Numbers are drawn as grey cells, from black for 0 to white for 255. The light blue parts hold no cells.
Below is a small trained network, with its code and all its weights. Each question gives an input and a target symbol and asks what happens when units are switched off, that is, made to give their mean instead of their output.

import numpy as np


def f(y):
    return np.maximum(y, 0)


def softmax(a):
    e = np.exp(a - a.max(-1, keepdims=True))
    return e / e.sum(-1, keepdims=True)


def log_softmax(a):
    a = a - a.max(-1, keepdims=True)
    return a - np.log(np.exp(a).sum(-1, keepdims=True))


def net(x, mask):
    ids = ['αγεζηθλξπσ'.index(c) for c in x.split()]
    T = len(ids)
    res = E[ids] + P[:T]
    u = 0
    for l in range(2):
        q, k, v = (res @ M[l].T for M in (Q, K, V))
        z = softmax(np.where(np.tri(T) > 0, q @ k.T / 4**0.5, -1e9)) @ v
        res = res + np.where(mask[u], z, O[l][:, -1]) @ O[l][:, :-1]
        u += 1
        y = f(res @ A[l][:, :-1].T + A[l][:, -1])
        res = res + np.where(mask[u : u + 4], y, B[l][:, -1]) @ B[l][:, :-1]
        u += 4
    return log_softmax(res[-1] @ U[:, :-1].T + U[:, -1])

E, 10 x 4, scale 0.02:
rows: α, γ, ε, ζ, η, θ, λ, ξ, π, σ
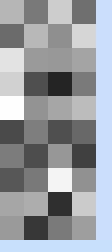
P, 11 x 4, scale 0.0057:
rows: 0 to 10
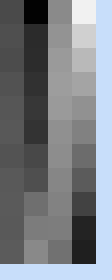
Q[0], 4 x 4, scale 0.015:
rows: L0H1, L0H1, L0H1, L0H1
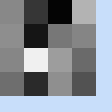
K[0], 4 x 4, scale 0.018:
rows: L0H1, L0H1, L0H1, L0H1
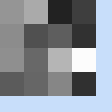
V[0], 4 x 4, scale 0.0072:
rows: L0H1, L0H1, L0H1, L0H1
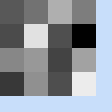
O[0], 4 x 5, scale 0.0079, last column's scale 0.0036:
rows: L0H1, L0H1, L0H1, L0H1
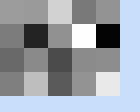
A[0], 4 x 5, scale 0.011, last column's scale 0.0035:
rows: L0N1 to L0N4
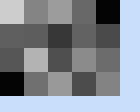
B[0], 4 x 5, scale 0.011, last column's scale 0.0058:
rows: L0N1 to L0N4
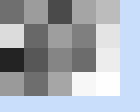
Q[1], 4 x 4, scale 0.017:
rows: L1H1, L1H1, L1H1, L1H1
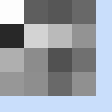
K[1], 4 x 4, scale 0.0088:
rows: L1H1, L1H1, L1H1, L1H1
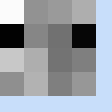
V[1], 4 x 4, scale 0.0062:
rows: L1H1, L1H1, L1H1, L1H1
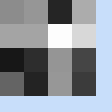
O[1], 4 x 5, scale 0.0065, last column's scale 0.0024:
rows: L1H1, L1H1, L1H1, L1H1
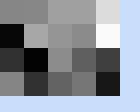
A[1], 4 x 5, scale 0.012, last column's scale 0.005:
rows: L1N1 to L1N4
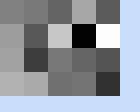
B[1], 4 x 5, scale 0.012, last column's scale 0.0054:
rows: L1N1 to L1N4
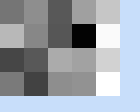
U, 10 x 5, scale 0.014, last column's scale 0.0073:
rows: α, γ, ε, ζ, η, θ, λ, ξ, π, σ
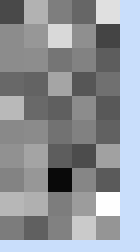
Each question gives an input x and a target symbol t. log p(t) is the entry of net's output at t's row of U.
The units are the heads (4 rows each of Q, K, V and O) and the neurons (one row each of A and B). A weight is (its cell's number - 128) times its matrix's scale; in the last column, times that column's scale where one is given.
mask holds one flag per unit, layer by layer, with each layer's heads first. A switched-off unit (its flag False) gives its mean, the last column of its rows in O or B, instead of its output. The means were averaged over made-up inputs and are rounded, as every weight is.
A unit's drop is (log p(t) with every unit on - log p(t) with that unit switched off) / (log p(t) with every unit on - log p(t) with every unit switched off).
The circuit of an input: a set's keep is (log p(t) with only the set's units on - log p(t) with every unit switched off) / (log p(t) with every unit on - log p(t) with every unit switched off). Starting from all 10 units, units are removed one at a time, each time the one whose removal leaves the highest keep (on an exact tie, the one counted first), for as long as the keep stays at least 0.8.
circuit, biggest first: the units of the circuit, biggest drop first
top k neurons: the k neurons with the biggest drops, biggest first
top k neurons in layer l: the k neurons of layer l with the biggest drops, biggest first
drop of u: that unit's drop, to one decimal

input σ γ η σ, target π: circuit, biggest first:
[L1H1, L0N3]
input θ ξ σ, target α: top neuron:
[L0N4]
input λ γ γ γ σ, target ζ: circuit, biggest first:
[L1H1, L0H1, L0N4]
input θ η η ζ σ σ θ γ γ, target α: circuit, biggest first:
[L0N3, L0H1]
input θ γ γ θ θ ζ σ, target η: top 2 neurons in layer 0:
[L0N4, L0N3]
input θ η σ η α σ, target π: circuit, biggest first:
[L0N3, L1H1]
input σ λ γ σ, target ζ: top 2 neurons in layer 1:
[L1N3, L1N2]
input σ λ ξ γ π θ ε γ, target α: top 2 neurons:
[L0N2, L0N3]
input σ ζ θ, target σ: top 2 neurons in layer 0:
[L0N4, L0N3]
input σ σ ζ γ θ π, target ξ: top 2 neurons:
[L0N3, L0N4]
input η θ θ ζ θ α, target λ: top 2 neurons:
[L1N2, L0N4]
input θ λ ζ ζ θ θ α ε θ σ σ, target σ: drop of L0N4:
0.0
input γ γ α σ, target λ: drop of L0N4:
0.2
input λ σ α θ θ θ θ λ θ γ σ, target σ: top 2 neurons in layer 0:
[L0N2, L0N3]
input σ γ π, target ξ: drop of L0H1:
0.5
